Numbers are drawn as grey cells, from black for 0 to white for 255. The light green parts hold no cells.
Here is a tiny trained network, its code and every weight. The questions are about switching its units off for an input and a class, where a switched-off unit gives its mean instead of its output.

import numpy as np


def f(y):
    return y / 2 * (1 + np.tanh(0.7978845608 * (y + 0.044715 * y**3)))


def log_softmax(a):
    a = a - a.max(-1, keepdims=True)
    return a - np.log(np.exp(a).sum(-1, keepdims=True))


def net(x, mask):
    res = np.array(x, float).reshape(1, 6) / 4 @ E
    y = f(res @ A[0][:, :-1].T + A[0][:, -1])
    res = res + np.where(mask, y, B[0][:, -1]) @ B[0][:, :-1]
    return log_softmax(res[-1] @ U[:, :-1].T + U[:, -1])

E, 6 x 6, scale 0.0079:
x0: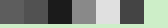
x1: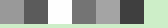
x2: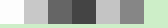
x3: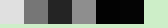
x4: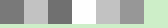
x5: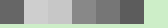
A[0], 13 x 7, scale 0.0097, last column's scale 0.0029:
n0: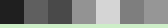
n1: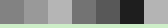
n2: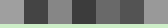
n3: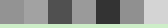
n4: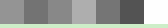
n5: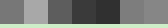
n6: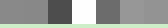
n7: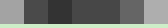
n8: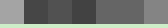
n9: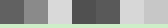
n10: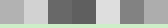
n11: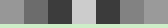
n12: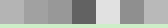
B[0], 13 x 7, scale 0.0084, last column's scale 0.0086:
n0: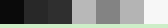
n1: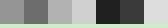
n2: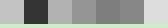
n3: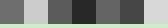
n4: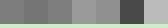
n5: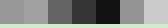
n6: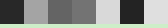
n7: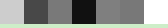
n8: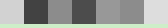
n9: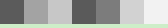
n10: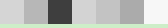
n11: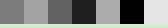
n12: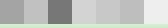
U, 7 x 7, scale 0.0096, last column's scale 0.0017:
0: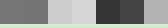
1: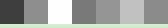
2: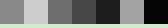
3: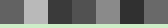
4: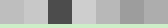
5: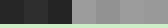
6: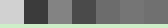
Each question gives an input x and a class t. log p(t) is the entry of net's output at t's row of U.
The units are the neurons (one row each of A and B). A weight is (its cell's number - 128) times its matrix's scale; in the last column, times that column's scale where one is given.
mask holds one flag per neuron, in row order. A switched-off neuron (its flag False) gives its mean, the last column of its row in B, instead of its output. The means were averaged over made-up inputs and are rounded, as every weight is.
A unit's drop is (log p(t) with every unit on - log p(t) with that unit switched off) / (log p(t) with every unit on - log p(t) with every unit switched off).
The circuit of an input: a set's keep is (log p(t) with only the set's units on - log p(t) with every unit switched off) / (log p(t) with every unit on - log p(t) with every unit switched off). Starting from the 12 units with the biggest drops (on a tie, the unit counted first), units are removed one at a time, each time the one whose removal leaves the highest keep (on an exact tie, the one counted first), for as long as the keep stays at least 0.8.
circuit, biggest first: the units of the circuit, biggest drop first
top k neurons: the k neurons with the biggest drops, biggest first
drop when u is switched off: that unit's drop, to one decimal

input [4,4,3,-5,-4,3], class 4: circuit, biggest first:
n12
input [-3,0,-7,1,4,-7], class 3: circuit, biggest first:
n11, n6
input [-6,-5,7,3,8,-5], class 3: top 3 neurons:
n3, n11, n6
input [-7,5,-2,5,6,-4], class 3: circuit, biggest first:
n11, n6
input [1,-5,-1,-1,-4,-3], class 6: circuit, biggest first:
n7, n6
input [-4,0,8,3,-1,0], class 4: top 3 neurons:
n10, n12, n11
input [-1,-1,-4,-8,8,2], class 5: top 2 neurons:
n0, n6
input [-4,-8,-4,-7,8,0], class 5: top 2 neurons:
n0, n6
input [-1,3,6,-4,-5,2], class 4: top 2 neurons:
n10, n12
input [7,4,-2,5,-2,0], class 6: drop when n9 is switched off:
0.0
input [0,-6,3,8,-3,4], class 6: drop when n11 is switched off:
-0.1
